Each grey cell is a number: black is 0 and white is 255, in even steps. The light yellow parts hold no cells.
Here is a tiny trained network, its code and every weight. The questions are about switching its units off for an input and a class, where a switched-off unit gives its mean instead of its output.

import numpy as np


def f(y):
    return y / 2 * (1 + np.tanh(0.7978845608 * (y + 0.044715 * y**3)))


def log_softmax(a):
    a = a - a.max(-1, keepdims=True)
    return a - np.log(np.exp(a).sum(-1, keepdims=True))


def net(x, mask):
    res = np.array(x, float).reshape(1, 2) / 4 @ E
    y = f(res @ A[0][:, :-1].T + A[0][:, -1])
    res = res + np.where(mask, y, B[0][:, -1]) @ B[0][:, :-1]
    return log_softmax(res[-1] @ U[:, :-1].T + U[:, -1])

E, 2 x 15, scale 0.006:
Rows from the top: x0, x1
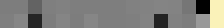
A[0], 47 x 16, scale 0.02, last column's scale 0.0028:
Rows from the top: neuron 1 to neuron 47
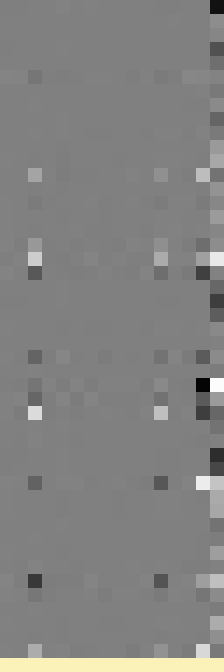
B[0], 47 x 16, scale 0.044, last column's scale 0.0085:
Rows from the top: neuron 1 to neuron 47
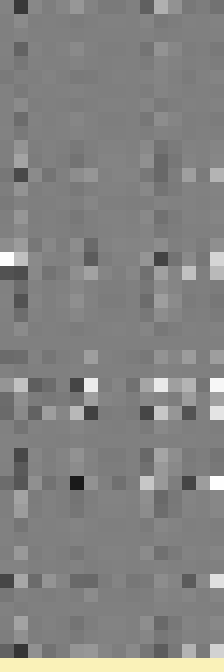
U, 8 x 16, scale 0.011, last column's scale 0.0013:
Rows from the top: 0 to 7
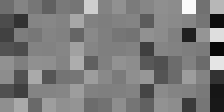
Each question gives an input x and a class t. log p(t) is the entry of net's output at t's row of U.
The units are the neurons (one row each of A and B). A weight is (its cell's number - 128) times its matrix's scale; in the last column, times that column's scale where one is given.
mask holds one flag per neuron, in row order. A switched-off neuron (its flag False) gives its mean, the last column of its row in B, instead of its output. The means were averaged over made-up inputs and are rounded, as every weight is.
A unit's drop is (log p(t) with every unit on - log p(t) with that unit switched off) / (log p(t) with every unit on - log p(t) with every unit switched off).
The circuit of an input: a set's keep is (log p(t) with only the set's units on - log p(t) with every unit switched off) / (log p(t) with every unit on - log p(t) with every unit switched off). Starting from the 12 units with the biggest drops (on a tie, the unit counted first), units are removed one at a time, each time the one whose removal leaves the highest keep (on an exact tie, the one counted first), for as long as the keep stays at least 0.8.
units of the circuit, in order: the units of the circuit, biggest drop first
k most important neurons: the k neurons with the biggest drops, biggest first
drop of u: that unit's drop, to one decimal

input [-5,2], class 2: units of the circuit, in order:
[neuron 35]
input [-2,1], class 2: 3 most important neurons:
[neuron 28; neuron 19; neuron 20]
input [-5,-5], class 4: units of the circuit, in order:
[neuron 19; neuron 28]
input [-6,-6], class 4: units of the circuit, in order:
[neuron 19; neuron 28]
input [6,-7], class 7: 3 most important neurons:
[neuron 30; neuron 47; neuron 13]
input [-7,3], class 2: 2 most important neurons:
[neuron 35; neuron 42]
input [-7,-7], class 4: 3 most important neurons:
[neuron 19; neuron 30; neuron 28]
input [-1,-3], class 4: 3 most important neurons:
[neuron 28; neuron 35; neuron 42]
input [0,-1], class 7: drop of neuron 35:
0.4
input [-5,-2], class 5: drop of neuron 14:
0.0
